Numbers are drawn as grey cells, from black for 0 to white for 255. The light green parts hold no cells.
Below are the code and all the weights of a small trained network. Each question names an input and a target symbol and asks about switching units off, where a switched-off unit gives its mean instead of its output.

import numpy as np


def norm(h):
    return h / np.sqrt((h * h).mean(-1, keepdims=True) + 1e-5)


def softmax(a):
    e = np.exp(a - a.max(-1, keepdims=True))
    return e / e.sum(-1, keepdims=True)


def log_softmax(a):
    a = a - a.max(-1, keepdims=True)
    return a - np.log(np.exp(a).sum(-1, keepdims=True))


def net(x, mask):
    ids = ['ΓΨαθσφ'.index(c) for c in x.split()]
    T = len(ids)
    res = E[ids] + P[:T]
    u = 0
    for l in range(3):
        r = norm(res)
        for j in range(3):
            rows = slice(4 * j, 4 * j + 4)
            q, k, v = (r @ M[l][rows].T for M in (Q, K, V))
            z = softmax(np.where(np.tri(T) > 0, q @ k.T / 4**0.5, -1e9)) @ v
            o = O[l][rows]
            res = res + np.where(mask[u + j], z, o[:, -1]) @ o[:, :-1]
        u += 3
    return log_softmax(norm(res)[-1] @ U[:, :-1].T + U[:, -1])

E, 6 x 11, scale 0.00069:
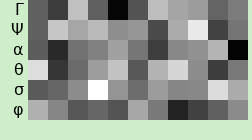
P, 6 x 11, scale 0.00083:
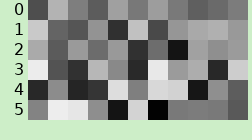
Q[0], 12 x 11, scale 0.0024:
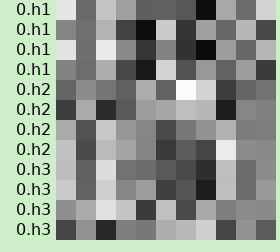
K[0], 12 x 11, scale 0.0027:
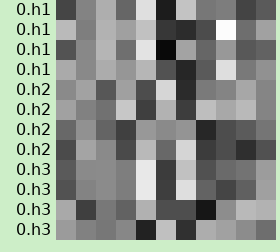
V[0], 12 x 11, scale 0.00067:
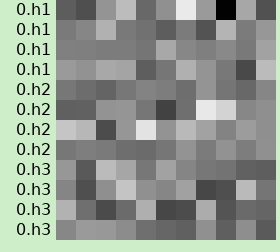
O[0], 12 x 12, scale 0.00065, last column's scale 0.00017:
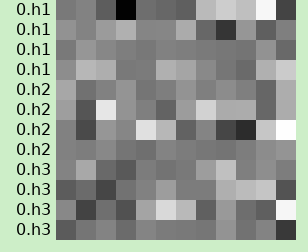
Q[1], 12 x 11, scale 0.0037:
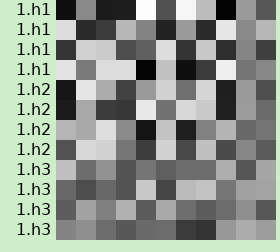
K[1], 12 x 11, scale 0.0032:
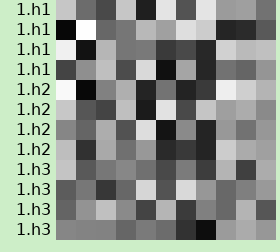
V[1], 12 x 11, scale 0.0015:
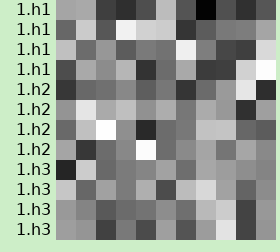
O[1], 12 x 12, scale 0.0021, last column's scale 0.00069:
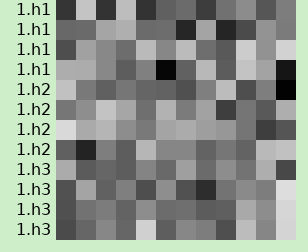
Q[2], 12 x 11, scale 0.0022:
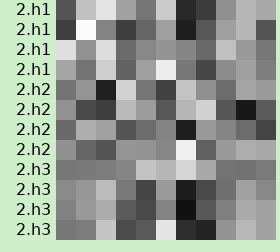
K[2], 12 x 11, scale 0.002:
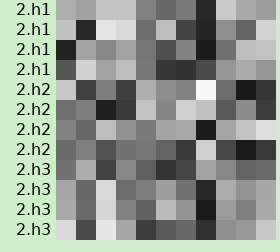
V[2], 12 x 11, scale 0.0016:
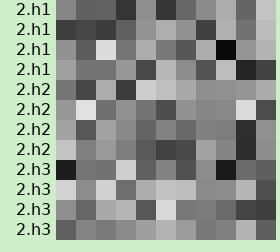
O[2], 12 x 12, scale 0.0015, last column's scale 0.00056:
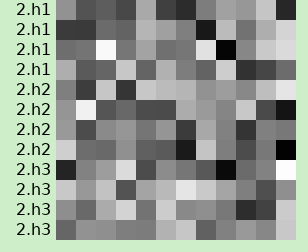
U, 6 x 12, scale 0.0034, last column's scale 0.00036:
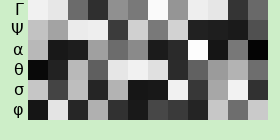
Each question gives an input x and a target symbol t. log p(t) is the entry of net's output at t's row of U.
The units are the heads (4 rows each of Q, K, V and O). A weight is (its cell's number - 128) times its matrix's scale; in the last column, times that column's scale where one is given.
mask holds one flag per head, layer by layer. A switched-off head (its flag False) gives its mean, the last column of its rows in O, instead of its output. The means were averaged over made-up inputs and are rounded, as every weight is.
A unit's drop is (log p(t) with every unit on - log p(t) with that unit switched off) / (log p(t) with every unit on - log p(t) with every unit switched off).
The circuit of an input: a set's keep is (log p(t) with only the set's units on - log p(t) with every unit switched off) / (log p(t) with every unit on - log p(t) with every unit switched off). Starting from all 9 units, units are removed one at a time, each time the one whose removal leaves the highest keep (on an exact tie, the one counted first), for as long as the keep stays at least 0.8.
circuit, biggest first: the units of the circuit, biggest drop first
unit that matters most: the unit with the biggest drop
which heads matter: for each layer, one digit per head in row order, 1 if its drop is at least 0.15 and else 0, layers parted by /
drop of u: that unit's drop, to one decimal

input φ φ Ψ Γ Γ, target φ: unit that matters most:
1.h1
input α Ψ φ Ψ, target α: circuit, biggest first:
1.h1, 1.h2
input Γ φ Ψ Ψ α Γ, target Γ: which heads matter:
000 / 100 / 011
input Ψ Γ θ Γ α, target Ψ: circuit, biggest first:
1.h2, 2.h1
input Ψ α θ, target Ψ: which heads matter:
000 / 010 / 000
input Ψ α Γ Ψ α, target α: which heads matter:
000 / 100 / 000
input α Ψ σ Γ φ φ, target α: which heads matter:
000 / 010 / 100
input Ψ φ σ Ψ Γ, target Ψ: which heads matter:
000 / 010 / 101
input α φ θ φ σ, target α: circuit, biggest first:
2.h1, 1.h3, 1.h2
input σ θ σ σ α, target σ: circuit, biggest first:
1.h1, 2.h1, 2.h3
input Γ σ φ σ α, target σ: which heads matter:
000 / 100 / 000
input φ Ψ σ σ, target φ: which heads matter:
000 / 100 / 000
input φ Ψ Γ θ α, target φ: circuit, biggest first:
2.h2, 1.h1
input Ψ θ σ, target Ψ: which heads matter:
000 / 010 / 000
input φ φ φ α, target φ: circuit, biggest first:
1.h1
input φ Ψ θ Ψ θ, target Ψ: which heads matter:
000 / 110 / 000
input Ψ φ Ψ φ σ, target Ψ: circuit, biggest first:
2.h1, 1.h2, 2.h3
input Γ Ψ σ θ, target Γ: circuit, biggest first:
1.h1, 1.h2
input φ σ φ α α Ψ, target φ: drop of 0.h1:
0.0
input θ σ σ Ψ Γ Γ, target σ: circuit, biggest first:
1.h1
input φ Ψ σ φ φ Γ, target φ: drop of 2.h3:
0.6
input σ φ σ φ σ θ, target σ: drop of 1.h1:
0.4
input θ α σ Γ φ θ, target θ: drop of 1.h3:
0.2
